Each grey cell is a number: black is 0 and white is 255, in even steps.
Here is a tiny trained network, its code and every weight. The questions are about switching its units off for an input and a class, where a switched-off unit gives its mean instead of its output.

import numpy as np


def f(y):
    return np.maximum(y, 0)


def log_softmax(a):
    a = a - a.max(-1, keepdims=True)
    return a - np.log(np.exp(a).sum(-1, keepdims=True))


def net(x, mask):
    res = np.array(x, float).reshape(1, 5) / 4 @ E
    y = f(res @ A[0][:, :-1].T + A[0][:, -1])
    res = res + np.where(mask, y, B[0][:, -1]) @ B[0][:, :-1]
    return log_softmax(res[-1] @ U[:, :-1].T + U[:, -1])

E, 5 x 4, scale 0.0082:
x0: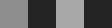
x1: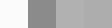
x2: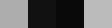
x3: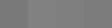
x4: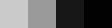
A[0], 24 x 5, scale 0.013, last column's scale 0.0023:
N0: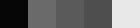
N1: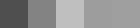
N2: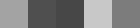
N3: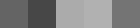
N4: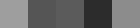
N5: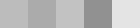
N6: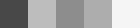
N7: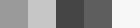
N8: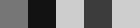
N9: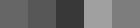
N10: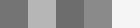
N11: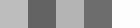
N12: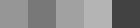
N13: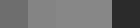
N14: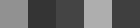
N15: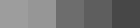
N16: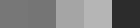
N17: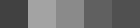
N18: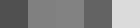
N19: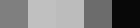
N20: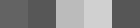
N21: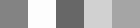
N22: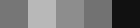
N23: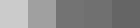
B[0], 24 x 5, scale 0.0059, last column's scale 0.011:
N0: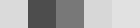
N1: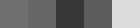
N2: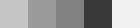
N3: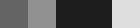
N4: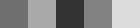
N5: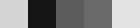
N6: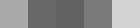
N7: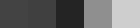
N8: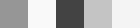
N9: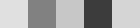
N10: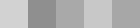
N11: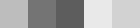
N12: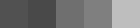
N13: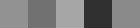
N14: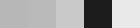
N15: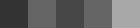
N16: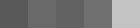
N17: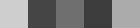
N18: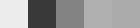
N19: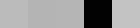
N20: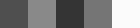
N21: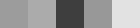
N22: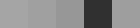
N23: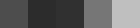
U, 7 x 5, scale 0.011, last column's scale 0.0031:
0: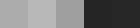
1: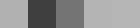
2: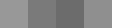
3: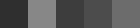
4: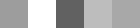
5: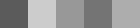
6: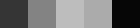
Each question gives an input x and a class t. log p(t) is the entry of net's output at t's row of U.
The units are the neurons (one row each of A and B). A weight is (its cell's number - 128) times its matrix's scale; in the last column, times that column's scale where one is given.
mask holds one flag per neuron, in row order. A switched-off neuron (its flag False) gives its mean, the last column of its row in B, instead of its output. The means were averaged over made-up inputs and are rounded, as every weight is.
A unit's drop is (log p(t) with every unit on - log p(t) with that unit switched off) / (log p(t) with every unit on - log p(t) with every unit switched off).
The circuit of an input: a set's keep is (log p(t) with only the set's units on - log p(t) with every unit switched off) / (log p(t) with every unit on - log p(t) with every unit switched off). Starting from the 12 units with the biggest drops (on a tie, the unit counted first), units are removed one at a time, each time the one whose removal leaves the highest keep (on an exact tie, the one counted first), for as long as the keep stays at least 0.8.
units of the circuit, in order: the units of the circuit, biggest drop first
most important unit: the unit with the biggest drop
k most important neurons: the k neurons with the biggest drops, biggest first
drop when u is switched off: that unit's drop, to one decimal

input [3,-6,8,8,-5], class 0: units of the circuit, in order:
(N14; N9)
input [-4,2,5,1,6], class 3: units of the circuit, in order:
(N7; N0)
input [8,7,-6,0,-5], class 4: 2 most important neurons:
(N8; N11)
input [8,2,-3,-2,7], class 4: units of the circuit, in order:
(N8; N4)
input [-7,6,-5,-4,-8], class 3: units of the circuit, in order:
(N20; N1; N12)
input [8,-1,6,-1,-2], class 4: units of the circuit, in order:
(N8; N5)
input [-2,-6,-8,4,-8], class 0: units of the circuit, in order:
(N19)
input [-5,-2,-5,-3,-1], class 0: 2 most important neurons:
(N19; N8)
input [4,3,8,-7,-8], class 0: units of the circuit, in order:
(N14; N2)
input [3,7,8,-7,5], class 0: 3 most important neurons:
(N14; N2; N0)
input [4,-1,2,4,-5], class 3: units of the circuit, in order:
(N3; N20)
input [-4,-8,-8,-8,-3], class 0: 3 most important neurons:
(N19; N22; N17)
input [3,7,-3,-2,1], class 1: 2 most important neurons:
(N5; N11)
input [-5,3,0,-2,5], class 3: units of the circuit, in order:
(N7; N23)
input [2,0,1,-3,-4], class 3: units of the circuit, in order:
(N0; N3; N9)
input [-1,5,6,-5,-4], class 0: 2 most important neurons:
(N14; N2)
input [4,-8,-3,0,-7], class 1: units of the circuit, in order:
(N0)
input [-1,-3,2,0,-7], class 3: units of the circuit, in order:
(N3; N20)
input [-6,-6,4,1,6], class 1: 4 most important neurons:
(N0; N8; N7; N3)
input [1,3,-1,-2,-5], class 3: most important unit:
N0
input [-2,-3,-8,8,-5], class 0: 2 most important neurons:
(N19; N22)
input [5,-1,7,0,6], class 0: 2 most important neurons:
(N14; N9)
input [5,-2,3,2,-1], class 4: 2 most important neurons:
(N8; N5)
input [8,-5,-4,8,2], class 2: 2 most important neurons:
(N17; N18)
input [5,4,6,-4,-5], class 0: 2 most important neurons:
(N14; N2)
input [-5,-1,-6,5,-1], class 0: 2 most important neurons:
(N19; N8)
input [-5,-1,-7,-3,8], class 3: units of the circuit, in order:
(N7)
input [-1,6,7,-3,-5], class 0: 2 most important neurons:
(N14; N2)
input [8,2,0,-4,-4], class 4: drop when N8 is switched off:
0.7
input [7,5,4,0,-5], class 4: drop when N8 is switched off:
0.6
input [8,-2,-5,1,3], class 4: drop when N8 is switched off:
0.4
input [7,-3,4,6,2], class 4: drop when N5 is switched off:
0.1
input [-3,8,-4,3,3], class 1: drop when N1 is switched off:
0.0
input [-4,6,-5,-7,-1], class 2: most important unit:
N5
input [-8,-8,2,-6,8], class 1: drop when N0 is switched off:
0.4
